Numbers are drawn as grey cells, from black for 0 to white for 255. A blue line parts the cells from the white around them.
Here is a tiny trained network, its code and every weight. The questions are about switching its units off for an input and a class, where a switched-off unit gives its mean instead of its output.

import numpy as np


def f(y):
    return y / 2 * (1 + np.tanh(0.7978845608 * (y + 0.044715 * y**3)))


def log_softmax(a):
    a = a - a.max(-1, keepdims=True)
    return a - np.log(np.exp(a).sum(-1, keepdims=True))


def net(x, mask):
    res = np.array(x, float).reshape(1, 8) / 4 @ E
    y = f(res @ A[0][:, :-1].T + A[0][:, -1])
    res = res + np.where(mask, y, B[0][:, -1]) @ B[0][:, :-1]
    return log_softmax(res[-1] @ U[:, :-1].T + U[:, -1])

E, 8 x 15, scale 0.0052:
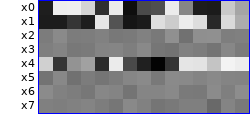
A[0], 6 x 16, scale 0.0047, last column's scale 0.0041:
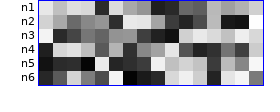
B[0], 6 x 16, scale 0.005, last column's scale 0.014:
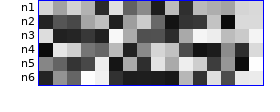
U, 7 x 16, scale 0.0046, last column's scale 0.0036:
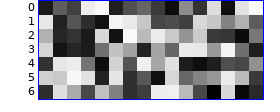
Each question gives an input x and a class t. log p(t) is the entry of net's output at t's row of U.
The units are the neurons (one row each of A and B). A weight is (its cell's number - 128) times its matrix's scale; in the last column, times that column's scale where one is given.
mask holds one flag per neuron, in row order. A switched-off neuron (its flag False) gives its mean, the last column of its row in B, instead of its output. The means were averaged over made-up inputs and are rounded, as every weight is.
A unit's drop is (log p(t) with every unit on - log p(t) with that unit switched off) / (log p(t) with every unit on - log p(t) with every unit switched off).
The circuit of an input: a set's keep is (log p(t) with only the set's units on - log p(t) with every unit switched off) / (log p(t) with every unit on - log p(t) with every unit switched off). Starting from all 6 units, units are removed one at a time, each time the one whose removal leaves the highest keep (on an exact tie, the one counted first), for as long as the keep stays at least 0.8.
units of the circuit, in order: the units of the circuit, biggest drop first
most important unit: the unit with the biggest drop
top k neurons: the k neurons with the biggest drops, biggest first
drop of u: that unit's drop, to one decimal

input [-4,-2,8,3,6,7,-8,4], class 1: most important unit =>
n5
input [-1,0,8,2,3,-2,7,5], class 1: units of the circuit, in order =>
n5, n6
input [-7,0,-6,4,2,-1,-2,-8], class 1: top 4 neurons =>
n6, n5, n3, n2
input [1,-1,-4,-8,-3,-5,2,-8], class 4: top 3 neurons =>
n6, n5, n3
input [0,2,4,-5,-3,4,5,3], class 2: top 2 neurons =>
n6, n4
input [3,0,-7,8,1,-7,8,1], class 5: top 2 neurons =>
n2, n5
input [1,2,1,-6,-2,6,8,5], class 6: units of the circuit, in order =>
n3, n2
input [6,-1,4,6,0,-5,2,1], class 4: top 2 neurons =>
n4, n3
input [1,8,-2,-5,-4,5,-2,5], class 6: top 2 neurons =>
n3, n2
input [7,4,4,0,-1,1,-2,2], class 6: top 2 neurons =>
n4, n2
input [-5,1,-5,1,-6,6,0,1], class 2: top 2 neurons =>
n6, n5
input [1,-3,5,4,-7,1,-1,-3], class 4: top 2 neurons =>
n6, n4
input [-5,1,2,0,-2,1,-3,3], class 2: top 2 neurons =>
n6, n1
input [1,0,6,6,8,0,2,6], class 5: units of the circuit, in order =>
n1
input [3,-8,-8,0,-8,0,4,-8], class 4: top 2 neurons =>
n4, n6
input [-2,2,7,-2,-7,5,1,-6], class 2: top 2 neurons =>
n6, n5
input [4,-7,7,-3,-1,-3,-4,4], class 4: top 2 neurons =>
n3, n4
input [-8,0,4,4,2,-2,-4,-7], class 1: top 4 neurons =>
n6, n3, n5, n2
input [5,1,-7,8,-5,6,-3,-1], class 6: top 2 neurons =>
n1, n2
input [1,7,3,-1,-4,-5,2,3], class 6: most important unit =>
n3
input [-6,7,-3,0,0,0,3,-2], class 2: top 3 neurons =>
n5, n1, n6
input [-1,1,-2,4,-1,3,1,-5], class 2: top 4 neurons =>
n6, n3, n4, n1
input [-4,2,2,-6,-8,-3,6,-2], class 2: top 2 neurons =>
n6, n5
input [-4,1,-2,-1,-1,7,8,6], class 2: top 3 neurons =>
n6, n1, n3
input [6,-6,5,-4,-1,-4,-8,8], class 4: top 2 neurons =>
n4, n3
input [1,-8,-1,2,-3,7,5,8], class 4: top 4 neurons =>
n6, n3, n1, n4
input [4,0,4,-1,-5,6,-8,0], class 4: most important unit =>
n5
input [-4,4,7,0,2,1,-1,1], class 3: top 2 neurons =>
n3, n2
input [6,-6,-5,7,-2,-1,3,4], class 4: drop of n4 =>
0.2
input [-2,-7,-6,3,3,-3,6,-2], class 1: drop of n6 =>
0.1
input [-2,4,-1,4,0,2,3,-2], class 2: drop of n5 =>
0.2
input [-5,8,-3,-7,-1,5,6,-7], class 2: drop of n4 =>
0.0
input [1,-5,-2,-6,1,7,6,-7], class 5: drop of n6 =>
0.1
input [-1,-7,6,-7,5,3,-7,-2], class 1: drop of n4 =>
0.1
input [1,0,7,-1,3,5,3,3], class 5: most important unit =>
n2
